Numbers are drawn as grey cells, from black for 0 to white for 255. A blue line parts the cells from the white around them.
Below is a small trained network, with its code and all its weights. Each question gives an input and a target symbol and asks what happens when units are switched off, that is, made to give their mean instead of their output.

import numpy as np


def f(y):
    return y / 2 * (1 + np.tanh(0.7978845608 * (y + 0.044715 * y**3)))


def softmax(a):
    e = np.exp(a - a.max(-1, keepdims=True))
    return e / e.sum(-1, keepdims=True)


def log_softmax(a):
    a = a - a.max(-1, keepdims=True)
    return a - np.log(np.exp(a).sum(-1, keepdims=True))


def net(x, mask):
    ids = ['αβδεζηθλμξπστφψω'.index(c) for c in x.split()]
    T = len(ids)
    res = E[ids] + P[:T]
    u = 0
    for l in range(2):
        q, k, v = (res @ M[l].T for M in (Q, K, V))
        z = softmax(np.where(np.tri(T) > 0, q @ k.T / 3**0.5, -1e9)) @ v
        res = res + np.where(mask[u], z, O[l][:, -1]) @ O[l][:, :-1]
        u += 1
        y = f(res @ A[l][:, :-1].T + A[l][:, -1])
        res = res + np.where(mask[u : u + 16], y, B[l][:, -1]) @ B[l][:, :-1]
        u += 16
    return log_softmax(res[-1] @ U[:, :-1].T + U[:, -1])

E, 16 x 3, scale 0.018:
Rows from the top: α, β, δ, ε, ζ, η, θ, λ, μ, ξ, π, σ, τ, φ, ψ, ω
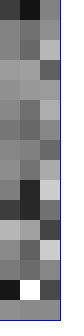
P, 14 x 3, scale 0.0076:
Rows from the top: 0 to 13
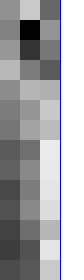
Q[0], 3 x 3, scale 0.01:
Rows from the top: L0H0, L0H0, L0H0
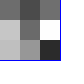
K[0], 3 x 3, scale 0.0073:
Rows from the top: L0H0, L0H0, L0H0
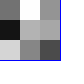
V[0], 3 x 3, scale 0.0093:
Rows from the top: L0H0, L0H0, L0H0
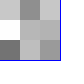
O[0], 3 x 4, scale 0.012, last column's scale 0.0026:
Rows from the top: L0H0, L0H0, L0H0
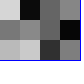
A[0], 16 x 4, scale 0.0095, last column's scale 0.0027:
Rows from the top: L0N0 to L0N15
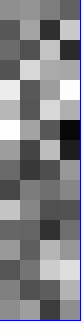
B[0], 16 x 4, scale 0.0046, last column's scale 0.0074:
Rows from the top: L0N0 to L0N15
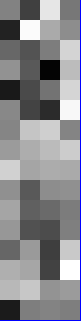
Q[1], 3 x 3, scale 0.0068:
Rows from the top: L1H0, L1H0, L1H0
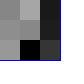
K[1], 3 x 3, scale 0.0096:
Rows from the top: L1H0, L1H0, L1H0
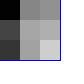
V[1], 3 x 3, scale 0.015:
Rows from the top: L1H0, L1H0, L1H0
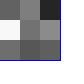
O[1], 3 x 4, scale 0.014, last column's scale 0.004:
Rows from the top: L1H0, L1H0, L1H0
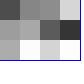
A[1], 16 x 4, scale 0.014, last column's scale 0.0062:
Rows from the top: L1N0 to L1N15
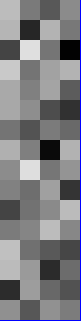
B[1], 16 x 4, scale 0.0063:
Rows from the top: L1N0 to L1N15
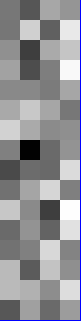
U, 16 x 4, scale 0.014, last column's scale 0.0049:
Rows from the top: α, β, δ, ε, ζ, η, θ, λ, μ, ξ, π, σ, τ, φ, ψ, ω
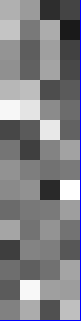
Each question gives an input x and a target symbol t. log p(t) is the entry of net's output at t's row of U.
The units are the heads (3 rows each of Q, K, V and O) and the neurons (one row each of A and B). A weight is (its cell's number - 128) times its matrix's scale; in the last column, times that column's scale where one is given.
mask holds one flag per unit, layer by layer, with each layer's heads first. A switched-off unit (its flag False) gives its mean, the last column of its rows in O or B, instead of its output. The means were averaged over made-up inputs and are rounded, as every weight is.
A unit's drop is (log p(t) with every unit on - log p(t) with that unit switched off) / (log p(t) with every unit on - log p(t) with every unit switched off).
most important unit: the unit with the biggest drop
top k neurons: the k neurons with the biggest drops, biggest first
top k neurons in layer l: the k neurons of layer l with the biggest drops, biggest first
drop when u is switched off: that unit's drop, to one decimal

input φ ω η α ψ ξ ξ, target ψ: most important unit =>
L0H0
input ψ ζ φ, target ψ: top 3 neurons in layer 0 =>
L0N3; L0N15; L0N7
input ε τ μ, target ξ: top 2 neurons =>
L0N5; L0N1
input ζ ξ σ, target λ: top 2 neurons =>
L1N7; L0N6
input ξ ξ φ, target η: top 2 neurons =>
L0N4; L0N8
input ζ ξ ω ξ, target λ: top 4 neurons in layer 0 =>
L0N5; L0N6; L0N12; L0N1
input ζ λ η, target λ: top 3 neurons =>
L0N6; L1N7; L0N5
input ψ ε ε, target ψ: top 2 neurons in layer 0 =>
L0N3; L0N15
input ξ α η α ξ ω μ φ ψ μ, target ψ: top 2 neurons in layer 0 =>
L0N5; L0N2
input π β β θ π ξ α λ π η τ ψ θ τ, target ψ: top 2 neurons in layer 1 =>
L1N3; L1N7
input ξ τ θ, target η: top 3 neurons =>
L0N4; L0N5; L0N8
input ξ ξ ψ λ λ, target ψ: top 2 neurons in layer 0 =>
L0N5; L0N4
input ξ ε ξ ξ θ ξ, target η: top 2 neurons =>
L0N7; L1N1
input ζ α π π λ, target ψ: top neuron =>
L0N11
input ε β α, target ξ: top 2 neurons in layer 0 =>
L0N6; L0N1
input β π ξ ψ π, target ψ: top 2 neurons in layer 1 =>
L1N3; L1N14
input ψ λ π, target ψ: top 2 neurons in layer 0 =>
L0N3; L0N15
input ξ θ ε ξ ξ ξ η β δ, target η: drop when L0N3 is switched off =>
0.2
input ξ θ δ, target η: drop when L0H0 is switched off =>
0.6
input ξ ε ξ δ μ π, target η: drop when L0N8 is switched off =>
0.2
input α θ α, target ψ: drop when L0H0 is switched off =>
0.4
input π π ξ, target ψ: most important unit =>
L1N1
